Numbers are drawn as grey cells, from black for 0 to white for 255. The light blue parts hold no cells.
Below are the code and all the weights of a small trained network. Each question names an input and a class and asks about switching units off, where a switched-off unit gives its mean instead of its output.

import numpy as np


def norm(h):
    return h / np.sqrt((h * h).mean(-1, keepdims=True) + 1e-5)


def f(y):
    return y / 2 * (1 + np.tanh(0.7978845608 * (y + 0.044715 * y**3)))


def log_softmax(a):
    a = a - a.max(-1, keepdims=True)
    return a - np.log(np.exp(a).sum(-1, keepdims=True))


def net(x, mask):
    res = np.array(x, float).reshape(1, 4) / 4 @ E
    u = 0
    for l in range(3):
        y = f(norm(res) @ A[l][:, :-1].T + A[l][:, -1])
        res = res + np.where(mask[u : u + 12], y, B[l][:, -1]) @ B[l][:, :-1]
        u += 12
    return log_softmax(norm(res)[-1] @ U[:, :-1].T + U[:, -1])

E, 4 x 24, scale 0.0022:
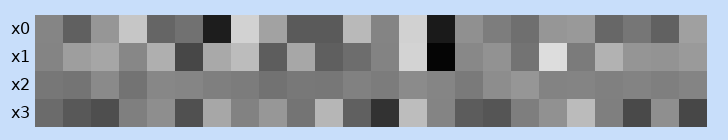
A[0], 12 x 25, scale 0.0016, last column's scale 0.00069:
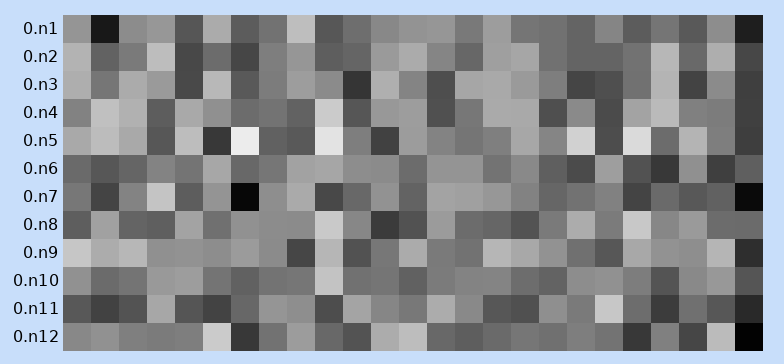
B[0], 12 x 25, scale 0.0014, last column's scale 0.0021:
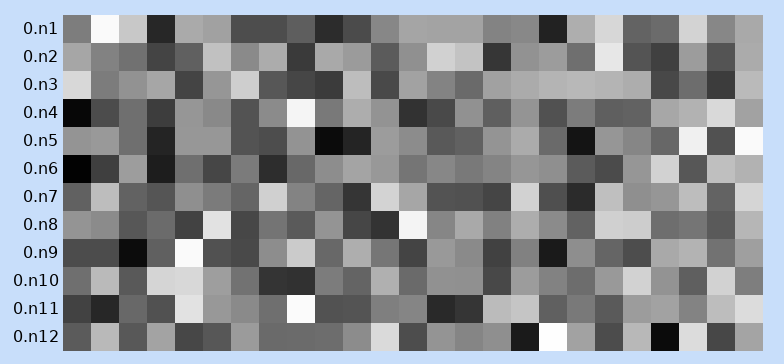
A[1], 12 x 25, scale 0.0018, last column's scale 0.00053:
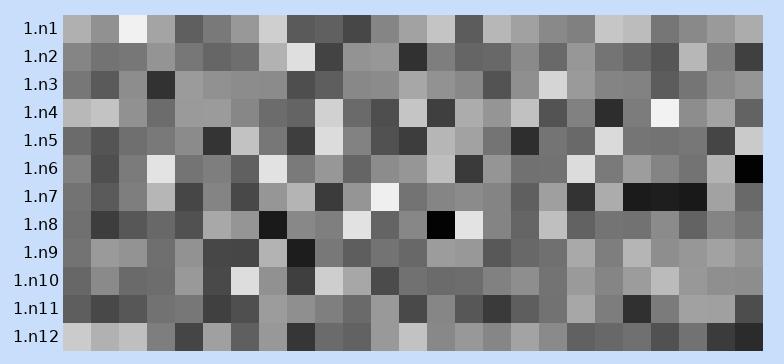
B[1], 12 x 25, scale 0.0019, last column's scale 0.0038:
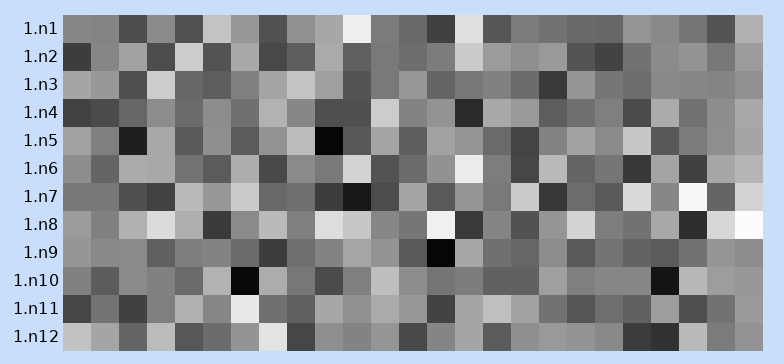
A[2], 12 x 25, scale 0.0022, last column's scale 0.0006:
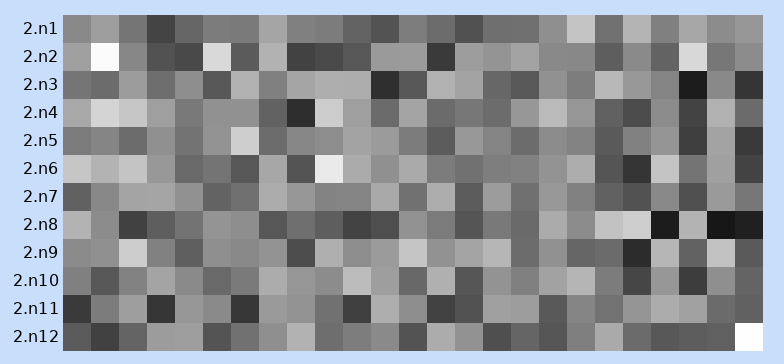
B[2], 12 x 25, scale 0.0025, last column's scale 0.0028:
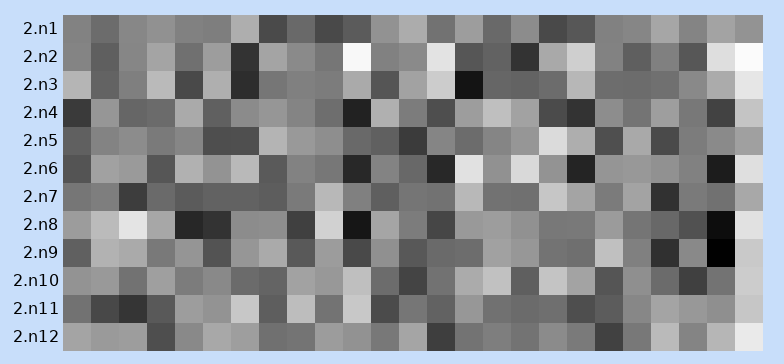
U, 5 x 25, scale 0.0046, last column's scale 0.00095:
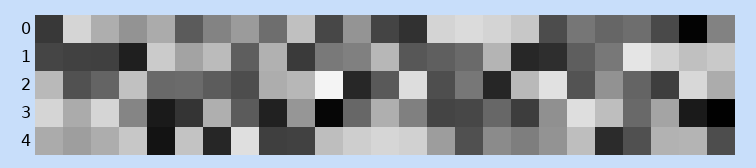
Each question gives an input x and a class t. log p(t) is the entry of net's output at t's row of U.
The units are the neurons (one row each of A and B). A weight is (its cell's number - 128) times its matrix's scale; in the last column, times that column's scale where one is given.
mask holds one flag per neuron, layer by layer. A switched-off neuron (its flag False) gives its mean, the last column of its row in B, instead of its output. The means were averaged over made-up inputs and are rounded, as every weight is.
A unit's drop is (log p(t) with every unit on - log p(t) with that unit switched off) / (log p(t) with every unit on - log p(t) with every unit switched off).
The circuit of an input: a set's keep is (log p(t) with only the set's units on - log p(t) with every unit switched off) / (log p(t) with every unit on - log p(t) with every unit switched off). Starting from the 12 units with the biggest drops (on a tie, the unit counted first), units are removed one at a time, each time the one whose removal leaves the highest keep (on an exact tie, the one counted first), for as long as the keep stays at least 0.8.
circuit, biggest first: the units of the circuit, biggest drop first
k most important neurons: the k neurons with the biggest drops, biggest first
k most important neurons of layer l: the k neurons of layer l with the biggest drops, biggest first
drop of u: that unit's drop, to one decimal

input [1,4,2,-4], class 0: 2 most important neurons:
1.n7, 1.n6
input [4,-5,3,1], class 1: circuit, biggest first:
1.n7
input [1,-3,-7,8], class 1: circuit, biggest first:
0.n11, 2.n12
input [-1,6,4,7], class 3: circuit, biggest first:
1.n8, 2.n8
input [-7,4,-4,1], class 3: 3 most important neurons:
2.n8, 0.n11, 0.n8
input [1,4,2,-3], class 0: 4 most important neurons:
1.n7, 1.n6, 0.n11, 0.n7
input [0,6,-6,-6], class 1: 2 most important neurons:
1.n8, 0.n5
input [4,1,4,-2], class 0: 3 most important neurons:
1.n6, 0.n5, 1.n5
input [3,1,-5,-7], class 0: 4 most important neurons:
0.n5, 1.n6, 2.n6, 1.n5
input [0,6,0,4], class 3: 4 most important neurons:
1.n8, 0.n5, 2.n8, 0.n8
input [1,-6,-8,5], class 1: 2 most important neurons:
1.n7, 0.n7
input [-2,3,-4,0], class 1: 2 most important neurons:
2.n11, 0.n4
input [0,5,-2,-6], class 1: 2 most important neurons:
1.n8, 0.n4
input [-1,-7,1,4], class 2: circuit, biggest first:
1.n8
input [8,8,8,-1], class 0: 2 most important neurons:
2.n6, 2.n2
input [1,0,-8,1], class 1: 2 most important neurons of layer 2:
2.n2, 2.n10
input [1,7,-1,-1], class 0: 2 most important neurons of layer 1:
1.n7, 1.n6
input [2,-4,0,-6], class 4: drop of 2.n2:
0.4
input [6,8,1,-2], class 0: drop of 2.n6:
0.1
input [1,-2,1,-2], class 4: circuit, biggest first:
2.n2
